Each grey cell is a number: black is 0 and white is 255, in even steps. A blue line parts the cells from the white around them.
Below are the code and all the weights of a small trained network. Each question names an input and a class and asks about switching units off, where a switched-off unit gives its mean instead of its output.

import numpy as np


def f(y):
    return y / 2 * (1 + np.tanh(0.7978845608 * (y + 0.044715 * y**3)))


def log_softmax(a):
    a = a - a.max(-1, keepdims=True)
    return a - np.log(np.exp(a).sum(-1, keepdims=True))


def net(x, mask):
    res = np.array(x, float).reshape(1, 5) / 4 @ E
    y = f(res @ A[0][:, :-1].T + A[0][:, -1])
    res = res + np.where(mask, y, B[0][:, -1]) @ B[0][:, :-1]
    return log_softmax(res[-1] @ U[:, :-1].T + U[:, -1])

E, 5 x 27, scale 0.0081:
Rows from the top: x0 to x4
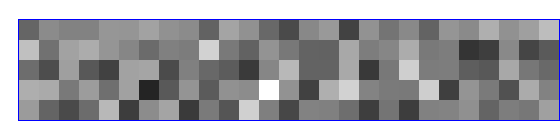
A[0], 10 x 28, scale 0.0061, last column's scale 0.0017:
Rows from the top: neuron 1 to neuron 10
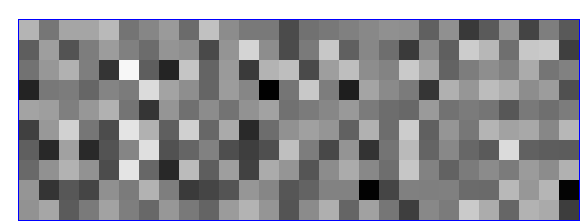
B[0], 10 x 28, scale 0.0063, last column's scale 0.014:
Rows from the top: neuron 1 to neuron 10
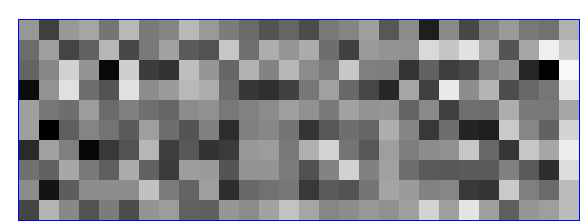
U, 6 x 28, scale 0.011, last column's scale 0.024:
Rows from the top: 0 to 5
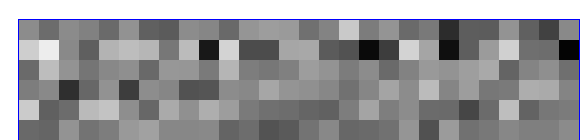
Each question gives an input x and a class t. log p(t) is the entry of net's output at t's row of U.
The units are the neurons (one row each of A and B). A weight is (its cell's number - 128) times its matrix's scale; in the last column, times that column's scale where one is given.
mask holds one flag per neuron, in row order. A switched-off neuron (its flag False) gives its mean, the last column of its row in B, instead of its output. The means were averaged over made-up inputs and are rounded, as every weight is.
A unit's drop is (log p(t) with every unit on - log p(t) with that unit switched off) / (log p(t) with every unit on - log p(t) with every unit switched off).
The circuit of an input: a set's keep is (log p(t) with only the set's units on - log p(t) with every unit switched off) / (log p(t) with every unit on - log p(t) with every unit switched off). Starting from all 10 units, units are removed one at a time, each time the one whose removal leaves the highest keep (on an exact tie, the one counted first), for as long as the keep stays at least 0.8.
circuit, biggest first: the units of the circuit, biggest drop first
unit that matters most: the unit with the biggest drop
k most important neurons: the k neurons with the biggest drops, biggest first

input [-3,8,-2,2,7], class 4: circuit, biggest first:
neuron 3; neuron 7
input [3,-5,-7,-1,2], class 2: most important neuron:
neuron 4
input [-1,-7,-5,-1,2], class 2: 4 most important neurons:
neuron 4; neuron 6; neuron 7; neuron 9
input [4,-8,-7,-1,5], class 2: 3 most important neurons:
neuron 4; neuron 6; neuron 7
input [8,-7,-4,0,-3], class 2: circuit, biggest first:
neuron 4; neuron 2
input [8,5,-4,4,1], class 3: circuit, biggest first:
neuron 4; neuron 3
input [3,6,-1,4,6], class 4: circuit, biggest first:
neuron 7; neuron 3
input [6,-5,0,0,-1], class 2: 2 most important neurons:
neuron 4; neuron 2
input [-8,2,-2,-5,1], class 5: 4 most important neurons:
neuron 3; neuron 8; neuron 2; neuron 1
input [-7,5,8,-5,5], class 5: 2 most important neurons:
neuron 1; neuron 2
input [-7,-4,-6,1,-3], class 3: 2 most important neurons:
neuron 4; neuron 3
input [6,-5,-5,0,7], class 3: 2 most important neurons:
neuron 2; neuron 3
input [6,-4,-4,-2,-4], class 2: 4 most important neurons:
neuron 4; neuron 2; neuron 10; neuron 9
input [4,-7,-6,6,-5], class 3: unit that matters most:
neuron 2
